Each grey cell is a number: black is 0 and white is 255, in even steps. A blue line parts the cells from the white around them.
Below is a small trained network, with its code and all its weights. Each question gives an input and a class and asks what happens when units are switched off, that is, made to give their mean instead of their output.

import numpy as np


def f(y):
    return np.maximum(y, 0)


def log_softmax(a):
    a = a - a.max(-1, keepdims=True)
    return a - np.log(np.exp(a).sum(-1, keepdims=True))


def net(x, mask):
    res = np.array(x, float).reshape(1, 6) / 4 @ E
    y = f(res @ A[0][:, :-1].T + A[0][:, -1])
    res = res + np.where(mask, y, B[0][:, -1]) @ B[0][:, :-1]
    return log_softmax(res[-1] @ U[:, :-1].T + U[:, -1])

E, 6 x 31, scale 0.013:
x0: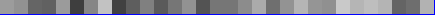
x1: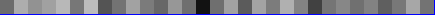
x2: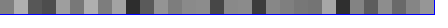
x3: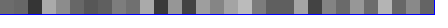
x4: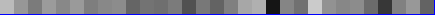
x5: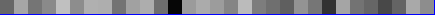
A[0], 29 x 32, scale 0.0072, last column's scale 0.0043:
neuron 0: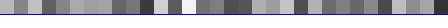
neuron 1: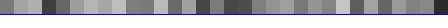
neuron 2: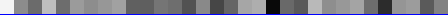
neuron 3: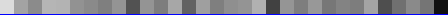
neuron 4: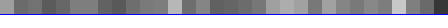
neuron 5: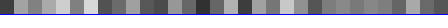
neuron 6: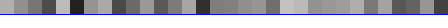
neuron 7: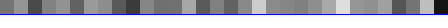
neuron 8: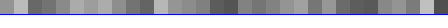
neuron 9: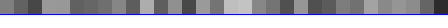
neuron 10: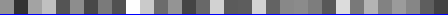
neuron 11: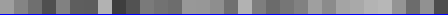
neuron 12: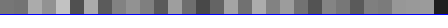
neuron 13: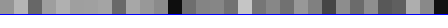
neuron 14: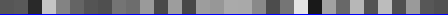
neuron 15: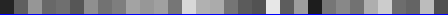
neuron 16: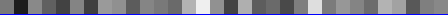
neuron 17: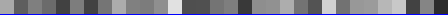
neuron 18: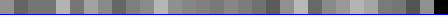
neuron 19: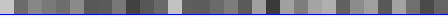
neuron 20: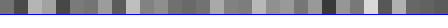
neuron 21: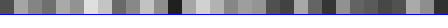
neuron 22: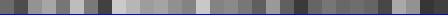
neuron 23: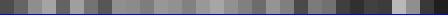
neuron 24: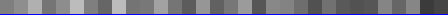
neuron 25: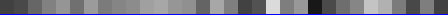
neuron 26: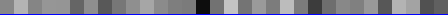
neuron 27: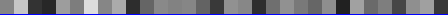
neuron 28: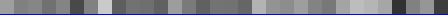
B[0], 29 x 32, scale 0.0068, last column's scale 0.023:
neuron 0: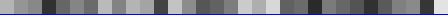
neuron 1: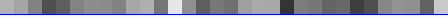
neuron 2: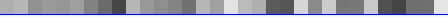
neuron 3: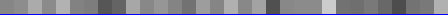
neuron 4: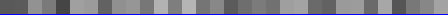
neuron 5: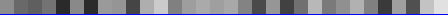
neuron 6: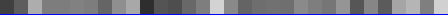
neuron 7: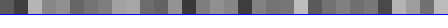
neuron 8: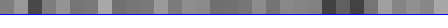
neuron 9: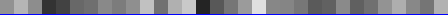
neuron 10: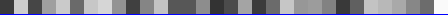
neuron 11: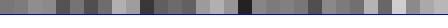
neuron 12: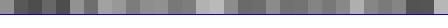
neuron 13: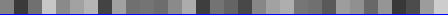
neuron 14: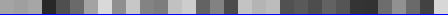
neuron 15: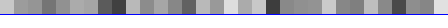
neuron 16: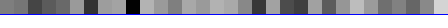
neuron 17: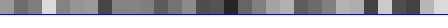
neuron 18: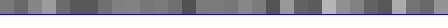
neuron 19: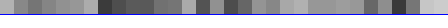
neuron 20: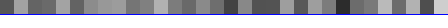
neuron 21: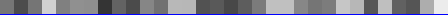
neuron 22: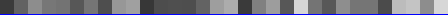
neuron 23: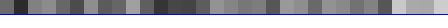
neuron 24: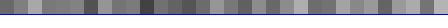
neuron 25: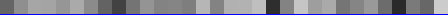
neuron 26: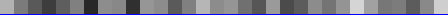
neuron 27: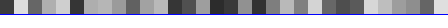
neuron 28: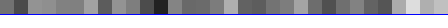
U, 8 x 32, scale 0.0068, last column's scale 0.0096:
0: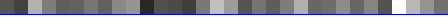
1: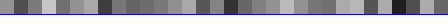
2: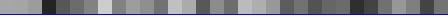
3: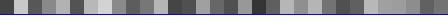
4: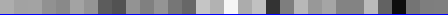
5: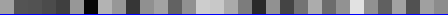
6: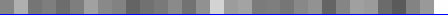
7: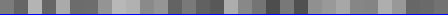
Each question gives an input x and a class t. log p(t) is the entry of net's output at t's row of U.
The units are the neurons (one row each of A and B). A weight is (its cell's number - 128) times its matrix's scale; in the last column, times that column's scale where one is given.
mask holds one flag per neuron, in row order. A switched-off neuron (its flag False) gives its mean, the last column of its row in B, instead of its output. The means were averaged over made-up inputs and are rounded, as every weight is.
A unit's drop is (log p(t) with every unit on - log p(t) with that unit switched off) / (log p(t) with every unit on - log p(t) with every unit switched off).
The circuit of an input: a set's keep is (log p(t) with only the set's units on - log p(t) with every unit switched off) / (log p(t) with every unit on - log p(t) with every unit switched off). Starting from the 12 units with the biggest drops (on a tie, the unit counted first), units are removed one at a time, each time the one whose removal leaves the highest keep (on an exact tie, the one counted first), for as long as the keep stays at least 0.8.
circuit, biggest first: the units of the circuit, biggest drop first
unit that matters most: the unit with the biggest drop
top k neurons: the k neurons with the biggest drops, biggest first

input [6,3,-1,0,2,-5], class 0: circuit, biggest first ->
[neuron 6]
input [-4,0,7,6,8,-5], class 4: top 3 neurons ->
[neuron 2; neuron 10; neuron 19]
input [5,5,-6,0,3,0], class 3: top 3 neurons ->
[neuron 10; neuron 20; neuron 22]
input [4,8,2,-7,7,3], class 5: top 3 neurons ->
[neuron 5; neuron 26; neuron 14]
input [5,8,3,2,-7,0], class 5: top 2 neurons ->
[neuron 5; neuron 26]
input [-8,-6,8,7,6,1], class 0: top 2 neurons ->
[neuron 22; neuron 10]
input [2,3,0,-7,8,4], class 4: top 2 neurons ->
[neuron 2; neuron 14]
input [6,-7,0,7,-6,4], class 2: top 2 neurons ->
[neuron 14; neuron 9]
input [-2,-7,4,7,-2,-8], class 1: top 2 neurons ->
[neuron 17; neuron 0]
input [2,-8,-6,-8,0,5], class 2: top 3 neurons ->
[neuron 0; neuron 1; neuron 5]
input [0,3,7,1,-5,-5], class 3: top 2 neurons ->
[neuron 27; neuron 21]
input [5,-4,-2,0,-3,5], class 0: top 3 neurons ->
[neuron 11; neuron 17; neuron 7]
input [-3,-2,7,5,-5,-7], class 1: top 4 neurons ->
[neuron 17; neuron 10; neuron 20; neuron 4]
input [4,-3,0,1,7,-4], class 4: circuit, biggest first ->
[neuron 2]
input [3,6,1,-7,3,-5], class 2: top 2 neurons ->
[neuron 0; neuron 1]
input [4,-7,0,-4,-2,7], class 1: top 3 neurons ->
[neuron 21; neuron 13; neuron 5]
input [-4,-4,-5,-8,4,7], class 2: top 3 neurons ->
[neuron 0; neuron 1; neuron 17]
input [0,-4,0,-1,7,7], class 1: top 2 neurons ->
[neuron 21; neuron 13]
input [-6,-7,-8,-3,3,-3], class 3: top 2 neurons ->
[neuron 10; neuron 20]
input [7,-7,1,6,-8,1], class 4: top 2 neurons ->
[neuron 15; neuron 25]
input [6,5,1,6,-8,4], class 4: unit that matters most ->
neuron 15
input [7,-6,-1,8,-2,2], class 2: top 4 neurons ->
[neuron 14; neuron 9; neuron 22; neuron 23]
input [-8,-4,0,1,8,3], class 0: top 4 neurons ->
[neuron 22; neuron 23; neuron 15; neuron 25]
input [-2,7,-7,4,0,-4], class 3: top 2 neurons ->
[neuron 10; neuron 16]
